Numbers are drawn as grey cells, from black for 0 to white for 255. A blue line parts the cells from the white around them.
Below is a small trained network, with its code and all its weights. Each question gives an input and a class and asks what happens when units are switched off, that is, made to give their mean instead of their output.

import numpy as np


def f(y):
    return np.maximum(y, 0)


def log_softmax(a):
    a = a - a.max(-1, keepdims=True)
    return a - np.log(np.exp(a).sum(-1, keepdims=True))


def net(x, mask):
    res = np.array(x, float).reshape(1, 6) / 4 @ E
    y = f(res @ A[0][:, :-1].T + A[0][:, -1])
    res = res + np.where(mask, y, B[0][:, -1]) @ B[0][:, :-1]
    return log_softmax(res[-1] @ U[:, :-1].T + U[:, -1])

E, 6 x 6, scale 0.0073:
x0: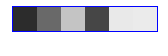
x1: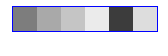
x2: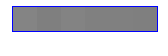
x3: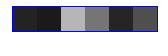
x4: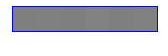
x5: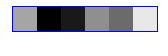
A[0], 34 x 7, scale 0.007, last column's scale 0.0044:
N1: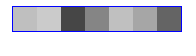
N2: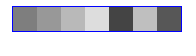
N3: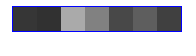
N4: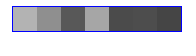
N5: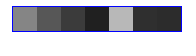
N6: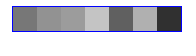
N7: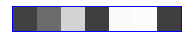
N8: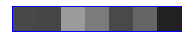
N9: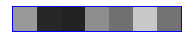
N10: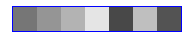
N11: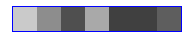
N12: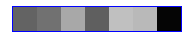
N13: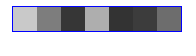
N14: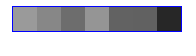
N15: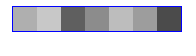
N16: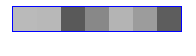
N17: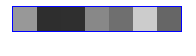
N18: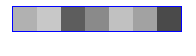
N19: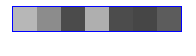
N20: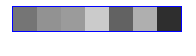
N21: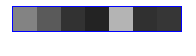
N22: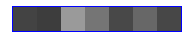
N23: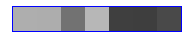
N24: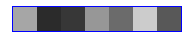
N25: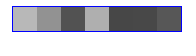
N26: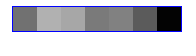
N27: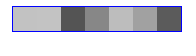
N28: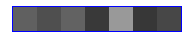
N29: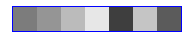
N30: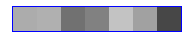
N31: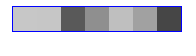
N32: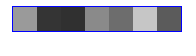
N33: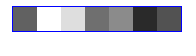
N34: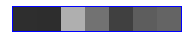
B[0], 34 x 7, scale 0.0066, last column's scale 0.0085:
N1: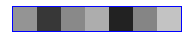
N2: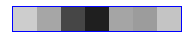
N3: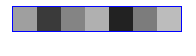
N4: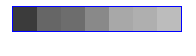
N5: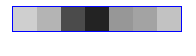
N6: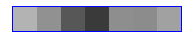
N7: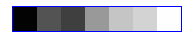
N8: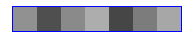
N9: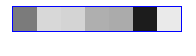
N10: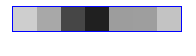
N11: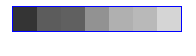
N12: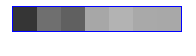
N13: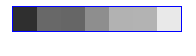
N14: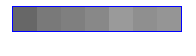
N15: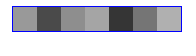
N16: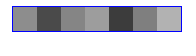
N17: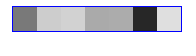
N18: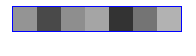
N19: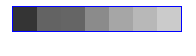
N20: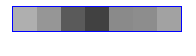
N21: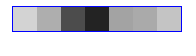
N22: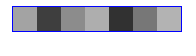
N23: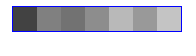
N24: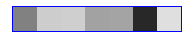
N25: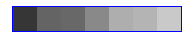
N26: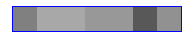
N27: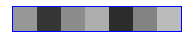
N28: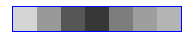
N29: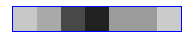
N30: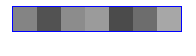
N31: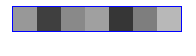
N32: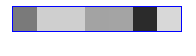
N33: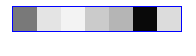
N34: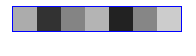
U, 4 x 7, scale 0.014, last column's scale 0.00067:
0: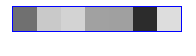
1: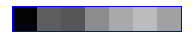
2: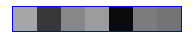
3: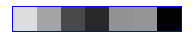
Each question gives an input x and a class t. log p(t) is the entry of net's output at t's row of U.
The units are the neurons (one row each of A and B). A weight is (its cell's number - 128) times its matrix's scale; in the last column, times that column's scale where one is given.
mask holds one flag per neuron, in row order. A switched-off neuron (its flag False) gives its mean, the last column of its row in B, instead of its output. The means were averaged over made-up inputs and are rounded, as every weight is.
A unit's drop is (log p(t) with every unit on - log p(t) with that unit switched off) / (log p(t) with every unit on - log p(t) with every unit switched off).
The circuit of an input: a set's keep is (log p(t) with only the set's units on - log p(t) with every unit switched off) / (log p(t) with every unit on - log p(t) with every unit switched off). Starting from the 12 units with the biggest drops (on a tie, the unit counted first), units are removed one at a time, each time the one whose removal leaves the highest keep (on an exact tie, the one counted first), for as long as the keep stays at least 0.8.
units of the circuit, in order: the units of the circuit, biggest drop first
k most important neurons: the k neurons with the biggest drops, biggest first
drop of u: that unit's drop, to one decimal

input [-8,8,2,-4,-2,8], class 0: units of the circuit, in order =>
N9
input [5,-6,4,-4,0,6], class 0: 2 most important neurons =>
N9, N17
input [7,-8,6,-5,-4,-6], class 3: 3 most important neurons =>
N5, N21, N28
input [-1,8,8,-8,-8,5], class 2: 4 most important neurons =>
N1, N27, N31, N18
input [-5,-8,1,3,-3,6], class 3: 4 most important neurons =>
N21, N5, N28, N33
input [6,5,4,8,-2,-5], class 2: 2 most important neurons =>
N34, N3
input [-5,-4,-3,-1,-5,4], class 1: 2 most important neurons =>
N33, N13
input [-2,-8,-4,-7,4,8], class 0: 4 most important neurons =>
N9, N17, N32, N24
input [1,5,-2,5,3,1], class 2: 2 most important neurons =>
N34, N3
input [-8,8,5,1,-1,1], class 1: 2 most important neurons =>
N13, N11
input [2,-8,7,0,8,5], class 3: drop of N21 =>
0.1
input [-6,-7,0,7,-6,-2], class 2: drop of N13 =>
-0.1
